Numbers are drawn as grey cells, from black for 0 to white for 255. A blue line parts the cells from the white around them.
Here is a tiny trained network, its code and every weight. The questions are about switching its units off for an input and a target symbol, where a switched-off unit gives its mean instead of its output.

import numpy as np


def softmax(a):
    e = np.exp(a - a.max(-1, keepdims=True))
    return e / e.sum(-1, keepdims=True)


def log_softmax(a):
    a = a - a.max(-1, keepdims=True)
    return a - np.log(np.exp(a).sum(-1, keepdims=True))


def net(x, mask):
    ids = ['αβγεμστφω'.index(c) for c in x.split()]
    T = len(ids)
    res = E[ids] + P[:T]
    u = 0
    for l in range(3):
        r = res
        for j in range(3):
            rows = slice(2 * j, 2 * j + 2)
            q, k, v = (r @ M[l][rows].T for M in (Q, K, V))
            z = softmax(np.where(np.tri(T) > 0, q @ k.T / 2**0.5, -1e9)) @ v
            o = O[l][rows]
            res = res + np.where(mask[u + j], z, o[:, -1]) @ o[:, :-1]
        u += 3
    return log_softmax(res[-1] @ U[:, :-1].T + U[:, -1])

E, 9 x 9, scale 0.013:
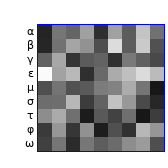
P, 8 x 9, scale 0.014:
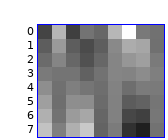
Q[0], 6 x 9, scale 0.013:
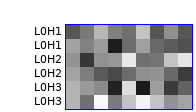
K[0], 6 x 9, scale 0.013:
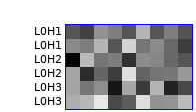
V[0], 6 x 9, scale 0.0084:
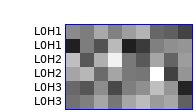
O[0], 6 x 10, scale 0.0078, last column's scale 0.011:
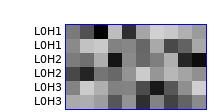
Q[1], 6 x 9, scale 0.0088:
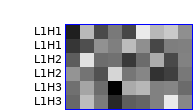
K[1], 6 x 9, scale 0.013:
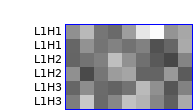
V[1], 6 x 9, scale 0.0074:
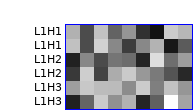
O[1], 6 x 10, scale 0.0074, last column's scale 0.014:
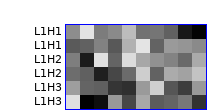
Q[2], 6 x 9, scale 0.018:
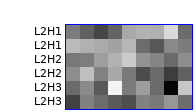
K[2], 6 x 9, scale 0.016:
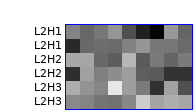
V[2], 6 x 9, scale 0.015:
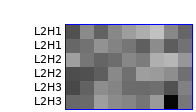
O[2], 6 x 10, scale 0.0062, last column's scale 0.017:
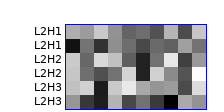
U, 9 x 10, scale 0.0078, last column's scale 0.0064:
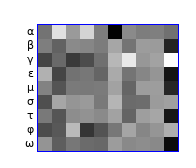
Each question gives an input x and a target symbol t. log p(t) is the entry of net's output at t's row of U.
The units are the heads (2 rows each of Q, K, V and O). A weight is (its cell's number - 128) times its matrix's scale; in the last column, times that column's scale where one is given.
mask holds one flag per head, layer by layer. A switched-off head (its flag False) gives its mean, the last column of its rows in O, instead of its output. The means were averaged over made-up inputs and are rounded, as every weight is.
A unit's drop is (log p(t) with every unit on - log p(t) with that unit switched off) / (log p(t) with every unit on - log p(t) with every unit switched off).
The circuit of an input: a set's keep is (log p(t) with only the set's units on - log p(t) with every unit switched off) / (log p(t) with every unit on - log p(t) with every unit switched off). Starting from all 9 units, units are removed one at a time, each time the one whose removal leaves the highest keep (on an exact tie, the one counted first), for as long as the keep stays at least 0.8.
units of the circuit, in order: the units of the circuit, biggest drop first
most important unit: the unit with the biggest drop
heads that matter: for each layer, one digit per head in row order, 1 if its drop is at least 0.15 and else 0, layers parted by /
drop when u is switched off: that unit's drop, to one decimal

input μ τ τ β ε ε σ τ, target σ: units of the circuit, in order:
[L2H2]
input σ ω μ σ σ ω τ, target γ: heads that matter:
101 / 000 / 100
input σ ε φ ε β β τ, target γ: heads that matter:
101 / 100 / 100
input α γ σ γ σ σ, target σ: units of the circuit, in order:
[L0H3 L2H2]
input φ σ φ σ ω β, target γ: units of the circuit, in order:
[L0H1 L2H1]
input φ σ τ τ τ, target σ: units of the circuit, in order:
[L2H2 L1H3]
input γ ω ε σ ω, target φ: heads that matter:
110 / 000 / 001
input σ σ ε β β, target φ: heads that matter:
010 / 000 / 001
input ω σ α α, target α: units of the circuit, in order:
[L0H2 L2H2]
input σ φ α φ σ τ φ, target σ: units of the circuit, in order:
[L0H1 L2H2]
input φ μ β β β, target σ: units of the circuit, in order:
[L0H2 L0H3 L2H2]
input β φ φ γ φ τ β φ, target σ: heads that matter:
110 / 100 / 010
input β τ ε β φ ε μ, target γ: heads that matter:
101 / 110 / 100
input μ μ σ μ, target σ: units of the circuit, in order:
[L0H3 L2H2]
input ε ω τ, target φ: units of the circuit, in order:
[L2H3]
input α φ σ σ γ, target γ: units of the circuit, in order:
[L0H3 L2H1]
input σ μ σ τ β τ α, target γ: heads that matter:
001 / 000 / 100
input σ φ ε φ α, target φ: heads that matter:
111 / 000 / 001
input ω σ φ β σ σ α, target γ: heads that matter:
101 / 100 / 100
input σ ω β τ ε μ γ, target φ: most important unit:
L0H3
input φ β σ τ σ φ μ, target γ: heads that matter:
100 / 000 / 100
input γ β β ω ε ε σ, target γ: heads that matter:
100 / 110 / 100
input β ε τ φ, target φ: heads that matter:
001 / 010 / 001
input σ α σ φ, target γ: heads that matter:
001 / 101 / 100
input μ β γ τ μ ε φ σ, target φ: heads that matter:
111 / 000 / 001
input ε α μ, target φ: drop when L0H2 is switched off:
0.2
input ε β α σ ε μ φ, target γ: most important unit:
L0H3
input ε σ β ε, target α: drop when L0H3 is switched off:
-0.1
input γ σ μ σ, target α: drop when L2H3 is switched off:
0.0
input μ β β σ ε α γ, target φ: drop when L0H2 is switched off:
1.0
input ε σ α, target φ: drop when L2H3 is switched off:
0.6
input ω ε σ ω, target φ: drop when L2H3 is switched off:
0.8
